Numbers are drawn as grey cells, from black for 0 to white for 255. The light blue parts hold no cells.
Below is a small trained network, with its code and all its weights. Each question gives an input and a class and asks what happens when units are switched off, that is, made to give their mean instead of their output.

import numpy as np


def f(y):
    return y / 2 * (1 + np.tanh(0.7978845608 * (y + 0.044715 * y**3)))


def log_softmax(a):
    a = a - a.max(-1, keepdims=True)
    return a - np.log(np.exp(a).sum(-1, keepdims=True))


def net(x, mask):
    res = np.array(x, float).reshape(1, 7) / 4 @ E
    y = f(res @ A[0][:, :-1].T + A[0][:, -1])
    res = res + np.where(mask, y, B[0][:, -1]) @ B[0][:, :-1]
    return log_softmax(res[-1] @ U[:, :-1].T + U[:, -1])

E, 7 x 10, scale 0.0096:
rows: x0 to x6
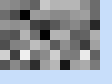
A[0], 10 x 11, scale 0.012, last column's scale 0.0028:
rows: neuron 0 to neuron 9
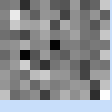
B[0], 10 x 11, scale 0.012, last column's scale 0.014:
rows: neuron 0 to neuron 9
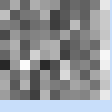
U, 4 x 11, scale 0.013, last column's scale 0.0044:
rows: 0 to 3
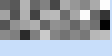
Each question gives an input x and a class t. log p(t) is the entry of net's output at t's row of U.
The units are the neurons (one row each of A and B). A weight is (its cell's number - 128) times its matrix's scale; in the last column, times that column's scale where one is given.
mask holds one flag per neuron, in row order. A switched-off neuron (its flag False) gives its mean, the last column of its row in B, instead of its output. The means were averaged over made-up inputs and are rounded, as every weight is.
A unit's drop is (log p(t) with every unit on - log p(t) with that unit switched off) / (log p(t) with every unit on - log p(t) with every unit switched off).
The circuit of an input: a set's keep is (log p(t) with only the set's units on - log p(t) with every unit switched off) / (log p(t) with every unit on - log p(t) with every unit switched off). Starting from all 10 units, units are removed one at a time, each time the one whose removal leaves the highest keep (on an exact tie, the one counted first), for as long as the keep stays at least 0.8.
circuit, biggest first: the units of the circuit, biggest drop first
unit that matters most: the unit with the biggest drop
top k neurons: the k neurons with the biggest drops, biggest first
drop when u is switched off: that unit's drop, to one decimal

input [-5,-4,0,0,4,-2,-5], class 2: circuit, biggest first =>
[neuron 4; neuron 6]
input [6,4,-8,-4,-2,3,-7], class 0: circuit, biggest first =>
[neuron 7]
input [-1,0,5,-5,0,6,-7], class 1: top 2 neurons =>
[neuron 8; neuron 5]
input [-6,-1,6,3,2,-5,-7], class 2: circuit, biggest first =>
[neuron 4; neuron 6]
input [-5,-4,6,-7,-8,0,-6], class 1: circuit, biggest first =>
[neuron 4; neuron 8; neuron 5]
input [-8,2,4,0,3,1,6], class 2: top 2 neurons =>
[neuron 9; neuron 2]
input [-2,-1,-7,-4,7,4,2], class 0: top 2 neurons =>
[neuron 5; neuron 7]
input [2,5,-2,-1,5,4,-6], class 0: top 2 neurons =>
[neuron 5; neuron 7]
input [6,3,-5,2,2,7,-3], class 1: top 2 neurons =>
[neuron 6; neuron 2]
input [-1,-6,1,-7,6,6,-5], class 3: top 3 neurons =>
[neuron 4; neuron 2; neuron 6]
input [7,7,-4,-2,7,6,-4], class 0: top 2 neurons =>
[neuron 7; neuron 5]
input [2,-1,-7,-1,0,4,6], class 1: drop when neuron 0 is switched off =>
0.1
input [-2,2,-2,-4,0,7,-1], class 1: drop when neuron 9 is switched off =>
0.0
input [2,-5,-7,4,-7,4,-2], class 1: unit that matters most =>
neuron 7
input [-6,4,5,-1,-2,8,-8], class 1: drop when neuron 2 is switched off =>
0.1
